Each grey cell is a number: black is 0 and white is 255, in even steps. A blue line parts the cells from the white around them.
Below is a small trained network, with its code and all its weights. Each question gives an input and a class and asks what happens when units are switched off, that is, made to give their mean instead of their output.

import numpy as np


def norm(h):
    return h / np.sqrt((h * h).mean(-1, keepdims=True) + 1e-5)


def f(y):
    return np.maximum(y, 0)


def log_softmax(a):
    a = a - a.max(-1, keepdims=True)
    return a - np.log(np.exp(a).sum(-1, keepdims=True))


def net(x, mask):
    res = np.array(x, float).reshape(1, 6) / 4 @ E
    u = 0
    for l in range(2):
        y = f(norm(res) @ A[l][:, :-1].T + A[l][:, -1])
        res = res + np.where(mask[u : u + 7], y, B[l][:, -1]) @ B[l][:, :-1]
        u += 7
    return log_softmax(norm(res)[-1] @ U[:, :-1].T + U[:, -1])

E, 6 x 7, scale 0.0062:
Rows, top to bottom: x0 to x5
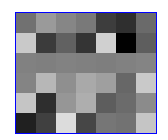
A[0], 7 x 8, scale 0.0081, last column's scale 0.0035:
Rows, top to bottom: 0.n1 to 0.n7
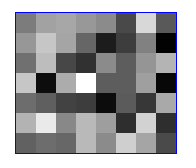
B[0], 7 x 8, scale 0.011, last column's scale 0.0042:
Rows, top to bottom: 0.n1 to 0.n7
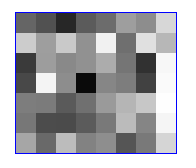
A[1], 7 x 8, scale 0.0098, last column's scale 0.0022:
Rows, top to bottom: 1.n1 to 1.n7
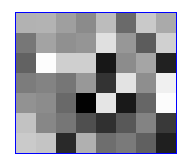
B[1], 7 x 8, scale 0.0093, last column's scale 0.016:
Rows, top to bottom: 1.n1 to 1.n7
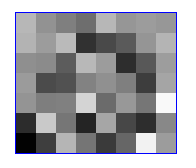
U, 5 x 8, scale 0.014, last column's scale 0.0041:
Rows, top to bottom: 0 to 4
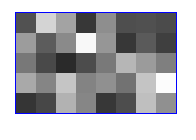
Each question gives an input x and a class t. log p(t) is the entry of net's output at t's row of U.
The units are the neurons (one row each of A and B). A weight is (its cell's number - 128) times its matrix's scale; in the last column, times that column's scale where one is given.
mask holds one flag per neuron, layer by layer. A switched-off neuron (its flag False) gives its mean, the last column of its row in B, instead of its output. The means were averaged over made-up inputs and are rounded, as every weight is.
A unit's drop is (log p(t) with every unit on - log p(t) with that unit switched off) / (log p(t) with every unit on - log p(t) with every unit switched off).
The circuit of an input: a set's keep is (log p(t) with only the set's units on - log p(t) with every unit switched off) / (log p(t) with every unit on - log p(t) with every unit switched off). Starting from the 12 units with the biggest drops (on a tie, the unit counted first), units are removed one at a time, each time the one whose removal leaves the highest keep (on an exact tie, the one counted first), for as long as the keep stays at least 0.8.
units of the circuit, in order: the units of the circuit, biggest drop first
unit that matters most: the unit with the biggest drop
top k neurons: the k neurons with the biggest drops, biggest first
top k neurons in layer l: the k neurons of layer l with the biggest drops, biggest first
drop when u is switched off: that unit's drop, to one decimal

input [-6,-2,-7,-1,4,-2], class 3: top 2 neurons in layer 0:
(0.n7 0.n3)
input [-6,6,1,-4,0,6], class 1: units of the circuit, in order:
(1.n5 0.n6)
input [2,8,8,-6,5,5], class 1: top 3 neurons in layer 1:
(1.n5 1.n7 1.n2)
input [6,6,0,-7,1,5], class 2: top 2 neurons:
(0.n5 1.n3)
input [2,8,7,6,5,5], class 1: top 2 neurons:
(1.n5 1.n2)
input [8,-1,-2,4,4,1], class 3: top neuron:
(0.n2)
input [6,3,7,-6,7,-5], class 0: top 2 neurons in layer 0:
(0.n4 0.n6)
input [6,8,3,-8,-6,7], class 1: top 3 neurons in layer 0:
(0.n4 0.n6 0.n1)
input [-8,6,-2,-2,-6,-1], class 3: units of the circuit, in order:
(1.n2 1.n5)
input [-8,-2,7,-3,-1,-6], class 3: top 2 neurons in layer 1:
(1.n2 1.n1)
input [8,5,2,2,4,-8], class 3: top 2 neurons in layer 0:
(0.n2 0.n5)
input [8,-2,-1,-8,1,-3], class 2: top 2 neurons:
(0.n5 0.n7)
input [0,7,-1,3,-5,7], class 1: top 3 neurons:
(1.n5 0.n4 1.n7)
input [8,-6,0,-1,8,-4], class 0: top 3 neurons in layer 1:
(1.n5 1.n6 1.n3)
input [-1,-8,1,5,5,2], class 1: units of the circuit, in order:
(1.n3)
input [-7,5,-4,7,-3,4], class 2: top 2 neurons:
(0.n1 0.n2)
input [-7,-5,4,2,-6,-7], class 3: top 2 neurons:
(0.n4 0.n7)
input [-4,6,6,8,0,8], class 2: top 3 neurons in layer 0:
(0.n1 0.n7 0.n2)
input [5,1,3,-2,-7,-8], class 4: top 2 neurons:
(1.n7 0.n4)
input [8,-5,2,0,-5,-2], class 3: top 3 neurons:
(0.n2 1.n1 0.n4)
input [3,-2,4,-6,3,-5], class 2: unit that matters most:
0.n5
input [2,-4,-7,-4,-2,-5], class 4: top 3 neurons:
(1.n7 0.n6 0.n1)
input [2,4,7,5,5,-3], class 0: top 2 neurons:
(0.n4 1.n6)
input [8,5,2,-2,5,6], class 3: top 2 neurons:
(0.n2 0.n5)
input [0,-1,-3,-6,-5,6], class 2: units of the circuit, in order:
(0.n4 1.n7)
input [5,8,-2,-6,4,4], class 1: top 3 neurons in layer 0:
(0.n6 0.n1 0.n5)
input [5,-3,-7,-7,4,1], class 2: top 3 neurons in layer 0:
(0.n5 0.n7 0.n3)
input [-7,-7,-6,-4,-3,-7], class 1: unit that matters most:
1.n4
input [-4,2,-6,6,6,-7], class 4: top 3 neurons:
(1.n7 0.n5 0.n2)
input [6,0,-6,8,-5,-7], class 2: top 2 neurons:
(0.n6 0.n7)
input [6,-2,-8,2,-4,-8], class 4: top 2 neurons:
(1.n7 0.n4)
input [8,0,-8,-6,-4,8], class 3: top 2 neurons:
(0.n2 0.n5)
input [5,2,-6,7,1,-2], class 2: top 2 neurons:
(0.n6 0.n1)
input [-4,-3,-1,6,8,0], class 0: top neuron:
(0.n4)
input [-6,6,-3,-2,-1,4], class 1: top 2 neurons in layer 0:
(0.n2 0.n5)
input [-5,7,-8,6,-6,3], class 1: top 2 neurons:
(1.n5 0.n4)
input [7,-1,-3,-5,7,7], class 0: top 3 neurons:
(0.n4 1.n7 1.n6)
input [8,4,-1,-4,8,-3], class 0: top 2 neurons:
(1.n6 0.n4)
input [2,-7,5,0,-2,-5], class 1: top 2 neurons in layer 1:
(1.n3 1.n4)
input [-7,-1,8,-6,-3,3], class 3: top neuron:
(0.n7)
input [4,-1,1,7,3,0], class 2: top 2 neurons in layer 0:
(0.n6 0.n1)
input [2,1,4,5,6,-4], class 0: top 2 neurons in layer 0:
(0.n4 0.n5)
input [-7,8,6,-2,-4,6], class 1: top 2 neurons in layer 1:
(1.n5 1.n7)
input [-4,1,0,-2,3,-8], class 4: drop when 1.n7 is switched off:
0.8
